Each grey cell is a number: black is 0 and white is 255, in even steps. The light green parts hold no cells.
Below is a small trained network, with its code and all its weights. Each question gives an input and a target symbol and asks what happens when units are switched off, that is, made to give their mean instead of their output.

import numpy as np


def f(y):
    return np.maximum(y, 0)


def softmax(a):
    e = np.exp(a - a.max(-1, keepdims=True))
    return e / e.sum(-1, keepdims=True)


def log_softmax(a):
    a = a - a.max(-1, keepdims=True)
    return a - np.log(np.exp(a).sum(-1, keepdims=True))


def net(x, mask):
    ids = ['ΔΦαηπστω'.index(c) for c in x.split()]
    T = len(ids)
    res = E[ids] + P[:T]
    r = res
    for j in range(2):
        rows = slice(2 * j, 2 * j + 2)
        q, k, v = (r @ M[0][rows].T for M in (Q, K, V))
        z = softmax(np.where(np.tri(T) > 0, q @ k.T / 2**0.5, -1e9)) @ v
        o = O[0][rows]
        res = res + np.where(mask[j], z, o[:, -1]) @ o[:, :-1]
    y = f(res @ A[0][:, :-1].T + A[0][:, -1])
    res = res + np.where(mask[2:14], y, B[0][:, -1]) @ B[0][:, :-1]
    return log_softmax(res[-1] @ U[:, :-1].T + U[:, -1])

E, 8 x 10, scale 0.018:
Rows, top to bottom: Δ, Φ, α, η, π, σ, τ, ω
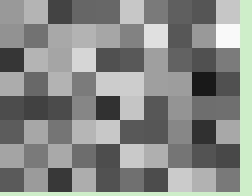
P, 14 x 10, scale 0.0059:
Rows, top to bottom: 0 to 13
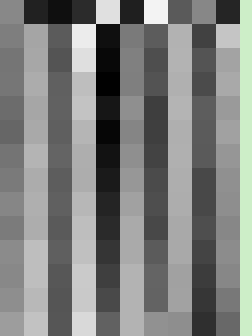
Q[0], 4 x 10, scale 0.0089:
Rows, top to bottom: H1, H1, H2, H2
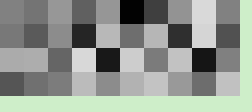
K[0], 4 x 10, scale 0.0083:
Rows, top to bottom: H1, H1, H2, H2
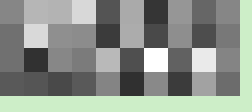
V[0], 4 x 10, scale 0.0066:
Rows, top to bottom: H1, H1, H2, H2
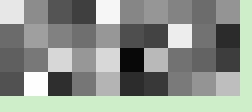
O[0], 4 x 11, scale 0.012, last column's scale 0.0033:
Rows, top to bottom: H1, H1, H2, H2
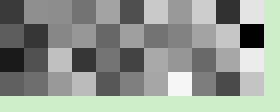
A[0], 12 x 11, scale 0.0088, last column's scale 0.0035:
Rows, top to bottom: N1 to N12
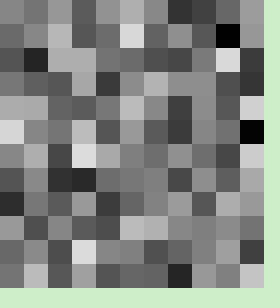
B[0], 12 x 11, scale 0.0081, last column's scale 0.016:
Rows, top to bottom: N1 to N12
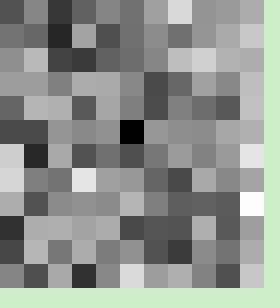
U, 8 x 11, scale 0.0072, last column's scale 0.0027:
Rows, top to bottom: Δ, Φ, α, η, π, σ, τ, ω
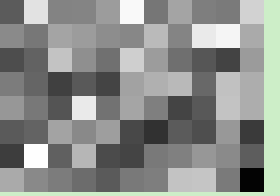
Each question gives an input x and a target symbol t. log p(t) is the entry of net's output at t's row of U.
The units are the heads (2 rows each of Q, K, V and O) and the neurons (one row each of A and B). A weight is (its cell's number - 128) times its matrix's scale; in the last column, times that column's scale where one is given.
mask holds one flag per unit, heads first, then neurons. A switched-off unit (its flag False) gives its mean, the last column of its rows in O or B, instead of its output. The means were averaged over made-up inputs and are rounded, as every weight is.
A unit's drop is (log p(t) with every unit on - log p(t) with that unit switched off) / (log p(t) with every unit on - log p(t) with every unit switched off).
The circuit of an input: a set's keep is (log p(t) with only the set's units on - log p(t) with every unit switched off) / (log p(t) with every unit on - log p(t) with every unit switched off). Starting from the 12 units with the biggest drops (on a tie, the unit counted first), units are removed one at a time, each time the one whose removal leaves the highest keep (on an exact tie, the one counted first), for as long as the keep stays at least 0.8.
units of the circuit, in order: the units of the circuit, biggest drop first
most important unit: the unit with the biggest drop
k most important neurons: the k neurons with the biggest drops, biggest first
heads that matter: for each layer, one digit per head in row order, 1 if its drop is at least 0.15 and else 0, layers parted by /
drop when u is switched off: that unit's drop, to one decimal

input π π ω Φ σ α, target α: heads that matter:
00
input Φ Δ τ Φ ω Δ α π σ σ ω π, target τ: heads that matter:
11
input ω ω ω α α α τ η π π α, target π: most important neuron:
[N9]
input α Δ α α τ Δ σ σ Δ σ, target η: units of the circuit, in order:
[N3; H2; H1]
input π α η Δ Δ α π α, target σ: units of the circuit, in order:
[H2; N6; H1; N5]
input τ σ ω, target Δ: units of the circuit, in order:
[H2; N12; N7]
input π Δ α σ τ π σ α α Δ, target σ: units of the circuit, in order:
[N6; H2; N5]
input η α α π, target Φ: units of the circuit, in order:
[H2; N8; H1]
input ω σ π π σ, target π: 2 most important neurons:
[N11; N12]
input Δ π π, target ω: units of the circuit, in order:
[H2; N7]
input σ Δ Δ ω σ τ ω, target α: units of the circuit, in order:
[N9; H2]
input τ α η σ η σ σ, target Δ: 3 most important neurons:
[N12; N7; N6]
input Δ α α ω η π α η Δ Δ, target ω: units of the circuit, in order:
[N7; H2; H1]
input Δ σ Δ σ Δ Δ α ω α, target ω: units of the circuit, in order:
[N7; H2]
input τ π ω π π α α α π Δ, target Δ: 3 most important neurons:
[N5; N12; N7]
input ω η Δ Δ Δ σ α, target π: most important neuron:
[N9]
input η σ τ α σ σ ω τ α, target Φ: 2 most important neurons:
[N8; N3]
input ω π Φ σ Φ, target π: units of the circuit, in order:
[H2; H1; N12]
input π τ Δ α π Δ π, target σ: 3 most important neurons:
[N6; N5; N11]
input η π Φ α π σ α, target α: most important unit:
N3
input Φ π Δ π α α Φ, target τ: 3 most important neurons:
[N7; N9; N12]
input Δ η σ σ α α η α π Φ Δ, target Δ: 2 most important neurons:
[N5; N6]
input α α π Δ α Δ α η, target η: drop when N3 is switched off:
0.1
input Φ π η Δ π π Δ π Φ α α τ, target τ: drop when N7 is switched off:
0.1
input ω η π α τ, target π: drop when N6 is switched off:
0.0
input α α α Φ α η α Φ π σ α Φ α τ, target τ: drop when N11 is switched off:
-0.1
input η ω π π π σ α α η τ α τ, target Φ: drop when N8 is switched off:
0.3
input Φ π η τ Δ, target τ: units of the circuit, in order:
[H1]
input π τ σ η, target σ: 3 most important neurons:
[N6; N5; N3]
